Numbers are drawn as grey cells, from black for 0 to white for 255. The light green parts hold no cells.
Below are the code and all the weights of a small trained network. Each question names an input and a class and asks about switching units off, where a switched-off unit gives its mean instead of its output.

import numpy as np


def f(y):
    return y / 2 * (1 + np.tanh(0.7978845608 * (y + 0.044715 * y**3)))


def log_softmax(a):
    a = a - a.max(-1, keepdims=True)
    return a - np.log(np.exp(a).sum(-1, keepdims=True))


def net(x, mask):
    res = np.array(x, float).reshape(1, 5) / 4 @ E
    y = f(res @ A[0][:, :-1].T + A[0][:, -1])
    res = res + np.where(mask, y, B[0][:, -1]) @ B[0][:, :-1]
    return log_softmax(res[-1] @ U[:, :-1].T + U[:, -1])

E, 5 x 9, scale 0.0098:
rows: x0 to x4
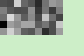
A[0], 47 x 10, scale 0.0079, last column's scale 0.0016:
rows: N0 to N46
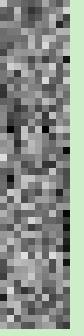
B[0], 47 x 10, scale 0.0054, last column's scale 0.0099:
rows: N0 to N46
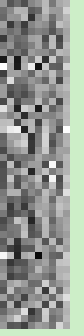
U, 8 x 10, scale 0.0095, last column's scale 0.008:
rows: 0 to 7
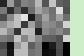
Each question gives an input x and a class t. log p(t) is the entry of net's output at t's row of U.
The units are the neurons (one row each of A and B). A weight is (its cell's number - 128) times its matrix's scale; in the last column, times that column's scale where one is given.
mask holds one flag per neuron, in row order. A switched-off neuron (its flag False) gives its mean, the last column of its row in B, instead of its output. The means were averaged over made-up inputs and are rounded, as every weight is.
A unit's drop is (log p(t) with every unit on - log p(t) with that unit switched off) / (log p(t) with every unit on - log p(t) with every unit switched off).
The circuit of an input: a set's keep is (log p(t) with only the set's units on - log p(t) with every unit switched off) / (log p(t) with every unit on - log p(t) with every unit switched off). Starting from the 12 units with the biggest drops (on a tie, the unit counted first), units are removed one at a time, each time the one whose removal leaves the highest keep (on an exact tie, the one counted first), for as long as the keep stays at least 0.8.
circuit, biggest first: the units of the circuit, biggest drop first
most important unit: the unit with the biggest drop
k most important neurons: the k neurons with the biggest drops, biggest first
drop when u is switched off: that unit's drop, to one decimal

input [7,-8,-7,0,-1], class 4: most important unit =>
N36
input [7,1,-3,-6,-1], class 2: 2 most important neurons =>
N44; N24
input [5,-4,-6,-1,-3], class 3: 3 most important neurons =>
N18; N36; N16
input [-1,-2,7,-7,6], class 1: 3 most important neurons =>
N3; N46; N18
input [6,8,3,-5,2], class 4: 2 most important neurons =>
N15; N17
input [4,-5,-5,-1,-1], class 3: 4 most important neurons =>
N18; N15; N16; N17
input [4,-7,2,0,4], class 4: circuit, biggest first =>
N9; N36
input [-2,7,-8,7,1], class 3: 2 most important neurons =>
N18; N17
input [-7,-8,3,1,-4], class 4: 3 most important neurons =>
N9; N36; N24
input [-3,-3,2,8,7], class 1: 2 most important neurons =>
N37; N29
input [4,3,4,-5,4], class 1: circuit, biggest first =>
N18; N3
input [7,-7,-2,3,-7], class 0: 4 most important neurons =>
N25; N26; N5; N6
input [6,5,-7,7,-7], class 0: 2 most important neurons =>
N25; N26
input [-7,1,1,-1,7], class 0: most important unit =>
N41
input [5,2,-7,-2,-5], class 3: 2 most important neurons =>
N18; N16
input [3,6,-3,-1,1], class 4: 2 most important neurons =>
N15; N17
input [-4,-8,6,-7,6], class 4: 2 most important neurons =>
N9; N18
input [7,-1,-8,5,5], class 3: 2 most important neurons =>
N18; N36
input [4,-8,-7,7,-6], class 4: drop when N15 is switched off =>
-0.1
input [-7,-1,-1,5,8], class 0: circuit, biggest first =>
N41
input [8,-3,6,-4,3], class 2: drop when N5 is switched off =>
0.0
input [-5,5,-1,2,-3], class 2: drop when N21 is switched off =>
0.1
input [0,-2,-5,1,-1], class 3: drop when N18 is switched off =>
0.4
